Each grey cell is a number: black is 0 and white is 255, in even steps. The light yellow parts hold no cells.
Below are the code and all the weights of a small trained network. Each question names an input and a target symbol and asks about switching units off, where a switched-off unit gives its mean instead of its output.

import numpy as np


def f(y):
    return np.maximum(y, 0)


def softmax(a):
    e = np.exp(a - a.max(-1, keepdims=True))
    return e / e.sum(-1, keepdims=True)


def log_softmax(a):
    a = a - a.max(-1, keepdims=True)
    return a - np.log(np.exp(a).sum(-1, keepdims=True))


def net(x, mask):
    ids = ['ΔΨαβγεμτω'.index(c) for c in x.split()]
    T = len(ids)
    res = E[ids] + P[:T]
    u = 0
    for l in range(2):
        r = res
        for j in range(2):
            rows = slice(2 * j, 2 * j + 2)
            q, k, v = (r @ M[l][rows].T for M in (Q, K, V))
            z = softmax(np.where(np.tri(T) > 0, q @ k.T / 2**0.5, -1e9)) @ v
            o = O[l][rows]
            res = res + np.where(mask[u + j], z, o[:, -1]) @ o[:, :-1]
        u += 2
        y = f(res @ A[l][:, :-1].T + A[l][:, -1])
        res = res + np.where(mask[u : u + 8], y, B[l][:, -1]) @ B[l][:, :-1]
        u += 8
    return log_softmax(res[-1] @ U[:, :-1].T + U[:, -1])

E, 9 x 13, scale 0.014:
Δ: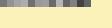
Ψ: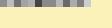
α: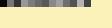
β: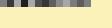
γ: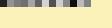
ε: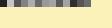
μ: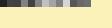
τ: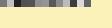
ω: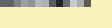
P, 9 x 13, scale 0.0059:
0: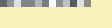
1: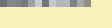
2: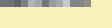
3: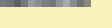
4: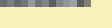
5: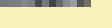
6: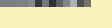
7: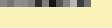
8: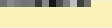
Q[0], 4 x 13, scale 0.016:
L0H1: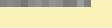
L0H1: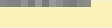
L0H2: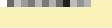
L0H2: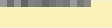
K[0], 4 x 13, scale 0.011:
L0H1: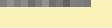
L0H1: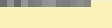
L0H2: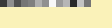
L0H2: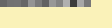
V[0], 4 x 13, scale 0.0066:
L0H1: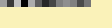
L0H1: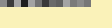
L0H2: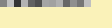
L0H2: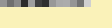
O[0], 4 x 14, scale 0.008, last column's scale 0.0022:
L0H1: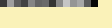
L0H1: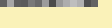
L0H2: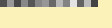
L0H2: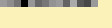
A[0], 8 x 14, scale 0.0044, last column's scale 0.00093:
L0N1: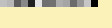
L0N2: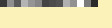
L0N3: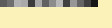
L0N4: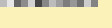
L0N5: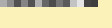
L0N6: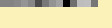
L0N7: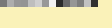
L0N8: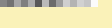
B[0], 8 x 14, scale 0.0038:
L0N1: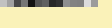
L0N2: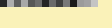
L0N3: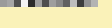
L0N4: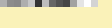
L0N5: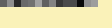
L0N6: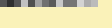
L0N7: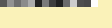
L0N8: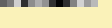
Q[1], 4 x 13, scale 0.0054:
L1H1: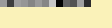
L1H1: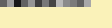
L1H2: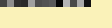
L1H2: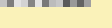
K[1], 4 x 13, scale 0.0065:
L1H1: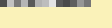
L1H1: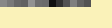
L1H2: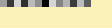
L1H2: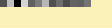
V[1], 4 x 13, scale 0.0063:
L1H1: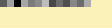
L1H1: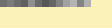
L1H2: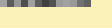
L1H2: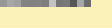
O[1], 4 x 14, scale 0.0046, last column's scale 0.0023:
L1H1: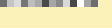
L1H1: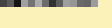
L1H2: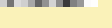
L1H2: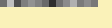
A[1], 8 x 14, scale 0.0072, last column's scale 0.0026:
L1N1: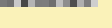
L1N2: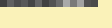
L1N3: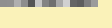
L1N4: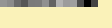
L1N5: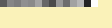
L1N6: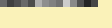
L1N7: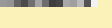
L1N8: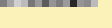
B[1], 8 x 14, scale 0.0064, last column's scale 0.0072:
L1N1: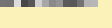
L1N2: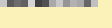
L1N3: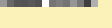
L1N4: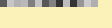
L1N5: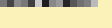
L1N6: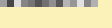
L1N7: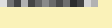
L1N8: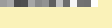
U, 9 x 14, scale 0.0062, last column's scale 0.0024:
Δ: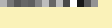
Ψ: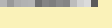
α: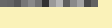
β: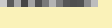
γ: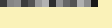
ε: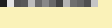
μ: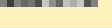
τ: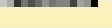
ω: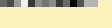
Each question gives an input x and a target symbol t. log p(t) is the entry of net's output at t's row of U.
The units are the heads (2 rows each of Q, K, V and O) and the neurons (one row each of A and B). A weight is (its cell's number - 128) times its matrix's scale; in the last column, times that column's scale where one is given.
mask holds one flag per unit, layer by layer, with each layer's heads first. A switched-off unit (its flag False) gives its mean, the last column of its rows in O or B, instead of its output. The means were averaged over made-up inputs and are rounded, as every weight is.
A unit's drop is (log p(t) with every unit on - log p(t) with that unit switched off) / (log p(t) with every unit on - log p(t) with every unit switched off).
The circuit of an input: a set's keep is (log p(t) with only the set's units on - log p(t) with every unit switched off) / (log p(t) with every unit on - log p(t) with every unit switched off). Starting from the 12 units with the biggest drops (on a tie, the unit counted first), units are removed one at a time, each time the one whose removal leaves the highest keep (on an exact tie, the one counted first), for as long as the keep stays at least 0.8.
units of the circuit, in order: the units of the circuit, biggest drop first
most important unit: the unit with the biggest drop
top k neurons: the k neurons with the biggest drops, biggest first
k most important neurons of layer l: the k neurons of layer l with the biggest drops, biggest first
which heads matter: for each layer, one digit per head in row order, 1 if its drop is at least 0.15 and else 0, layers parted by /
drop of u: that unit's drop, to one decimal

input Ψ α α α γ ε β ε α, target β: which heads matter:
01 / 01
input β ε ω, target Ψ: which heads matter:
11 / 01
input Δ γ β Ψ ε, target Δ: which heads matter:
01 / 11
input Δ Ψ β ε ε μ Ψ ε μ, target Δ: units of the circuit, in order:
[L0H2]
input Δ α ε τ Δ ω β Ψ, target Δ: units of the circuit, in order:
[L1H1 L0H2]
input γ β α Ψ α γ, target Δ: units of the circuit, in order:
[L0H2 L1H1]
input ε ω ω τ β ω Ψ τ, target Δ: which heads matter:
01 / 11
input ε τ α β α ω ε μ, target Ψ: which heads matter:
01 / 01
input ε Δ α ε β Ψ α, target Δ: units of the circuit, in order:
[L0H2 L1H1]
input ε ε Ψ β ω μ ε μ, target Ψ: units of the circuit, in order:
[L1H2 L0H2 L1N8 L1H1]
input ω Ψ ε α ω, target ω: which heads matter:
00 / 01
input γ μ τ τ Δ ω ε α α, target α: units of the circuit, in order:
[L1H2 L1N2 L1N5]
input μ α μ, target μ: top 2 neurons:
[L1N6 L1N3]
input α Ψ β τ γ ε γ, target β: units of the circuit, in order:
[L0H2 L1H2]
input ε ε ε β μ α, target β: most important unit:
L0H2
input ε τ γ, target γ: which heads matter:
00 / 11
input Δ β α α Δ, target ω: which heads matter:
00 / 10
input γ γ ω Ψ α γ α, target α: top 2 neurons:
[L1N2 L1N5]
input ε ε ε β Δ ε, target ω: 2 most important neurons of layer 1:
[L1N8 L1N2]
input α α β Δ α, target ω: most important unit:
L1H2
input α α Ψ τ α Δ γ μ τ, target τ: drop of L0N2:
0.0
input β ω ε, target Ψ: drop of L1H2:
1.0
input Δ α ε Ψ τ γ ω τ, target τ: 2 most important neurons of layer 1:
[L1N7 L1N8]
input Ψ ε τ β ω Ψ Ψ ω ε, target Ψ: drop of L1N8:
0.3
